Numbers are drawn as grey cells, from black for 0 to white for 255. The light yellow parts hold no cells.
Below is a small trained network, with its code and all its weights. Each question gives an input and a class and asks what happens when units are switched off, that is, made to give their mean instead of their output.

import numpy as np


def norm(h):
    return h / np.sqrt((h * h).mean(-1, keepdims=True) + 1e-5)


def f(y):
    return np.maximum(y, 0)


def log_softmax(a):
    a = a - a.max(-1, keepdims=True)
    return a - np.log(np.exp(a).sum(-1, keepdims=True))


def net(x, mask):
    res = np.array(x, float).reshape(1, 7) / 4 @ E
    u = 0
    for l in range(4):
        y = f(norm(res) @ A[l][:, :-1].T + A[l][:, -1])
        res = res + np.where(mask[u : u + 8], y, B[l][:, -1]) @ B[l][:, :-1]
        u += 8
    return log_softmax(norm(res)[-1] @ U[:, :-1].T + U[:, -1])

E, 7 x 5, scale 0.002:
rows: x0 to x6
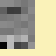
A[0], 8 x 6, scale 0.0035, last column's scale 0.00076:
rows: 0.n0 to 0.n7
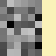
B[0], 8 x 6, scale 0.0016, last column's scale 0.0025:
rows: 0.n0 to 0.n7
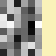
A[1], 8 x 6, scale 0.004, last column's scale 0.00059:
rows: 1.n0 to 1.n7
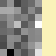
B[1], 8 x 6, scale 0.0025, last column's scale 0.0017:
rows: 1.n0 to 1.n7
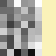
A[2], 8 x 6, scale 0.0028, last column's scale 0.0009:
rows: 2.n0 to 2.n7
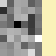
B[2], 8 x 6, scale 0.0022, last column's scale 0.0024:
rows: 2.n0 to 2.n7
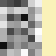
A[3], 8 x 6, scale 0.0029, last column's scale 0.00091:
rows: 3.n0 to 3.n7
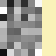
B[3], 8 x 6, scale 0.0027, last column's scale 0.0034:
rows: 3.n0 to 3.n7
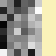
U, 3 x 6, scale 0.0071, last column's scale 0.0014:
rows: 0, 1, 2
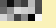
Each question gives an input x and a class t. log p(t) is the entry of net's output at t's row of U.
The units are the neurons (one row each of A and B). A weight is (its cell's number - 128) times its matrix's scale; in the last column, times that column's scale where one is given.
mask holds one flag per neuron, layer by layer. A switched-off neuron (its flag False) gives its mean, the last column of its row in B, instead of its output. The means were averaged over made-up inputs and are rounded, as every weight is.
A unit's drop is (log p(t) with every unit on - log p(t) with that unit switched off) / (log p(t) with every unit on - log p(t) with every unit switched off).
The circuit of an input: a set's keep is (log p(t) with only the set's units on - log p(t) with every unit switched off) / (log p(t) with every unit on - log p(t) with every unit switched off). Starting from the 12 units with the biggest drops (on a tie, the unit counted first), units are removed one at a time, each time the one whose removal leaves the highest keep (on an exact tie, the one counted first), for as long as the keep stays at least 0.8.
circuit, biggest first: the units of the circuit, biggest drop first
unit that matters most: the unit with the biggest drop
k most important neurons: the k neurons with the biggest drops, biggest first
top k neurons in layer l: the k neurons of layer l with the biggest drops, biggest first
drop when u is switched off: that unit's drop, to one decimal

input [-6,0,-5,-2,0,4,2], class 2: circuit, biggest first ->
(3.n7)
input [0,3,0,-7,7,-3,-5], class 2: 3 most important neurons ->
(1.n7, 1.n6, 1.n0)
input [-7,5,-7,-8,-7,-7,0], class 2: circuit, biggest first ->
(1.n7, 0.n3, 2.n3)
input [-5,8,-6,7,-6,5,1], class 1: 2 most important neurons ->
(1.n0, 2.n7)
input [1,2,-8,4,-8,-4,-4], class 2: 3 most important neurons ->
(1.n7, 1.n6, 1.n0)
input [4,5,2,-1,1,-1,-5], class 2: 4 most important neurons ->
(1.n7, 1.n6, 1.n0, 1.n5)
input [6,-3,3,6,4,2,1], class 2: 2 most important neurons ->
(0.n0, 1.n6)
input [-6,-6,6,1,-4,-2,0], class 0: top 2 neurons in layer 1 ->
(1.n7, 1.n0)
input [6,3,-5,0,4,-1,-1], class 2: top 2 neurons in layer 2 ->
(2.n1, 2.n7)
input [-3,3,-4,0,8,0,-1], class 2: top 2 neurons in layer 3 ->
(3.n0, 3.n2)
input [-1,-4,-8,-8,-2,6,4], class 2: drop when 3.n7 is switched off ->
0.2
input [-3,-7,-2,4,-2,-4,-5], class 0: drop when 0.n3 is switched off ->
0.0
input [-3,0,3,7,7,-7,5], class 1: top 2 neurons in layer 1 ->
(1.n0, 1.n6)
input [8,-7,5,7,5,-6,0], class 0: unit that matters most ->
0.n2
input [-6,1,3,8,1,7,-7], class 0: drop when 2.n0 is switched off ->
0.3
